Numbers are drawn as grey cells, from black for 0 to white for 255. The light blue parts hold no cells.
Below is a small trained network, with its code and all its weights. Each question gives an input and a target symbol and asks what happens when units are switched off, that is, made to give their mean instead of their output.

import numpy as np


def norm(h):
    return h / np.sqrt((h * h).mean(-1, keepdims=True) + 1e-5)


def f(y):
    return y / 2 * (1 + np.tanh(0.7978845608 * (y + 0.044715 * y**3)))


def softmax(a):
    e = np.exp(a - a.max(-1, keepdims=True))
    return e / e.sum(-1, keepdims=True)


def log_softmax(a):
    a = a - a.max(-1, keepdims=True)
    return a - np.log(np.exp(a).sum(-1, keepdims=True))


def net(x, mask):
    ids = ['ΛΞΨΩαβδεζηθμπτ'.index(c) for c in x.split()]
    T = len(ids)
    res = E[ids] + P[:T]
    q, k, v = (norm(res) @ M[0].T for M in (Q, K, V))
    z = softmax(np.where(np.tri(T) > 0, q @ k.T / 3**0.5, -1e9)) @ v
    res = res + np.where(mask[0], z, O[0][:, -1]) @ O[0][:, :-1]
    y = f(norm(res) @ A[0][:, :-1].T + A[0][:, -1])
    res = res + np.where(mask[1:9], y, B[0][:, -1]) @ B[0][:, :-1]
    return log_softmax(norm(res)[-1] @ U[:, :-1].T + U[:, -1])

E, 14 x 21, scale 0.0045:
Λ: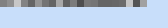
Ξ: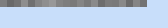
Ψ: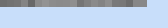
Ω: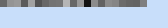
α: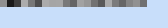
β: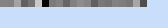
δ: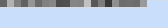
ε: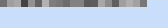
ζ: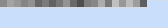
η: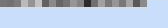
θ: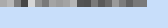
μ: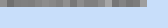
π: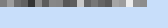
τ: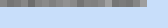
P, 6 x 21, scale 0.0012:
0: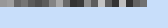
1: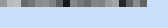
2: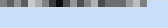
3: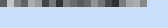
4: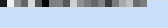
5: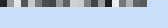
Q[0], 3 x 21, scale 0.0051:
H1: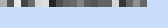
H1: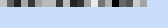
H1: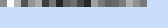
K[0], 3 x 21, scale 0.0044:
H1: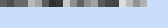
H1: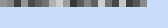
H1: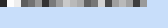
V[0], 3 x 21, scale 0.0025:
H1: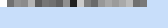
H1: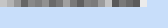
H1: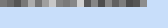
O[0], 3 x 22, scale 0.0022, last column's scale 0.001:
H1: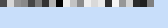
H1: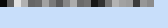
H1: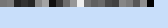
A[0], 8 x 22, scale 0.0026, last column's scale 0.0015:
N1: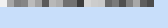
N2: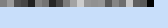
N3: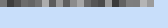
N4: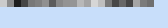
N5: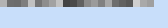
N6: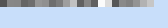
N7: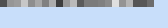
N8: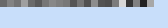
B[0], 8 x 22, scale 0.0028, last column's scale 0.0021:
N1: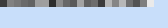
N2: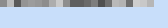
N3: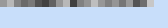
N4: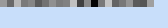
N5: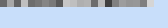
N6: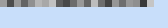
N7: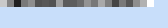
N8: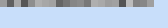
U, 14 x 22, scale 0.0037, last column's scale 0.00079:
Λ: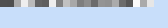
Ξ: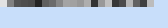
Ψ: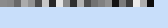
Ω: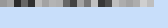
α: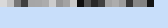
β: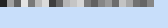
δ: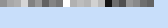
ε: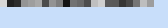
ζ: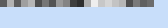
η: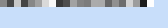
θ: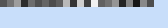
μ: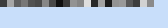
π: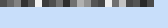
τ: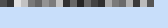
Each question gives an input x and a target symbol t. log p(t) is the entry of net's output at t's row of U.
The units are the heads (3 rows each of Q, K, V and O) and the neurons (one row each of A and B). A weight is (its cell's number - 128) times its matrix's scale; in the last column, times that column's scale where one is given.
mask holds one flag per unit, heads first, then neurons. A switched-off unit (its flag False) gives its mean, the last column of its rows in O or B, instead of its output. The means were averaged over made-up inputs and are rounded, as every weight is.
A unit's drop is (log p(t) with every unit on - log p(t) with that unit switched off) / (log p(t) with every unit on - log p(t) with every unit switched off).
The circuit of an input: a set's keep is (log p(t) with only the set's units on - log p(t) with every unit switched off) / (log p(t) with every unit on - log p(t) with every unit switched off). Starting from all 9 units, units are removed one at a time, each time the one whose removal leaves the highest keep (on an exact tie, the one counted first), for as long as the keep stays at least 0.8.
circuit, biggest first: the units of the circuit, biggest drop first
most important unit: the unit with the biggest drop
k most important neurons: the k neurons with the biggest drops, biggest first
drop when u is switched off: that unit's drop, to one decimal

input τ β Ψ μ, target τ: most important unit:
H1
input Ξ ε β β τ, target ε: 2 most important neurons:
(N7, N6)
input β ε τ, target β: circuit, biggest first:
(H1, N5, N1)
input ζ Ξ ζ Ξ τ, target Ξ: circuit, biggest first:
(H1, N4, N3)
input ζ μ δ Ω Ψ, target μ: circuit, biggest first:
(H1, N7)
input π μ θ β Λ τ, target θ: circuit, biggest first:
(H1, N3, N6)
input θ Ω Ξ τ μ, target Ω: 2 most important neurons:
(N2, N6)
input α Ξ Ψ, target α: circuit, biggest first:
(H1, N4, N2)
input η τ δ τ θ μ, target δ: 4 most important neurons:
(N5, N3, N1, N7)
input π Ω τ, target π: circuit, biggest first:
(H1, N1, N4)
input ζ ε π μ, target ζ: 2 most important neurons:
(N1, N7)
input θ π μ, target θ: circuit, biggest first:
(H1, N3)
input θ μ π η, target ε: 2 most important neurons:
(N7, N5)
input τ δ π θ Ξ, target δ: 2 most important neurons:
(N5, N3)
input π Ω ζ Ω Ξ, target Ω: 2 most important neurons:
(N2, N8)
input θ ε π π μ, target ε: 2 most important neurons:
(N7, N6)
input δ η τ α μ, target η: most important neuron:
(N6)
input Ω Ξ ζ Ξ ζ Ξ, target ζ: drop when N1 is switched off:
0.2
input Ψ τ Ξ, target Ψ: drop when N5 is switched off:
0.2
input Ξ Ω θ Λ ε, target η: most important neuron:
(N6)
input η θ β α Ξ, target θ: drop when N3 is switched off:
0.4
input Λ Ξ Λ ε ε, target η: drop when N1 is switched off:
0.1
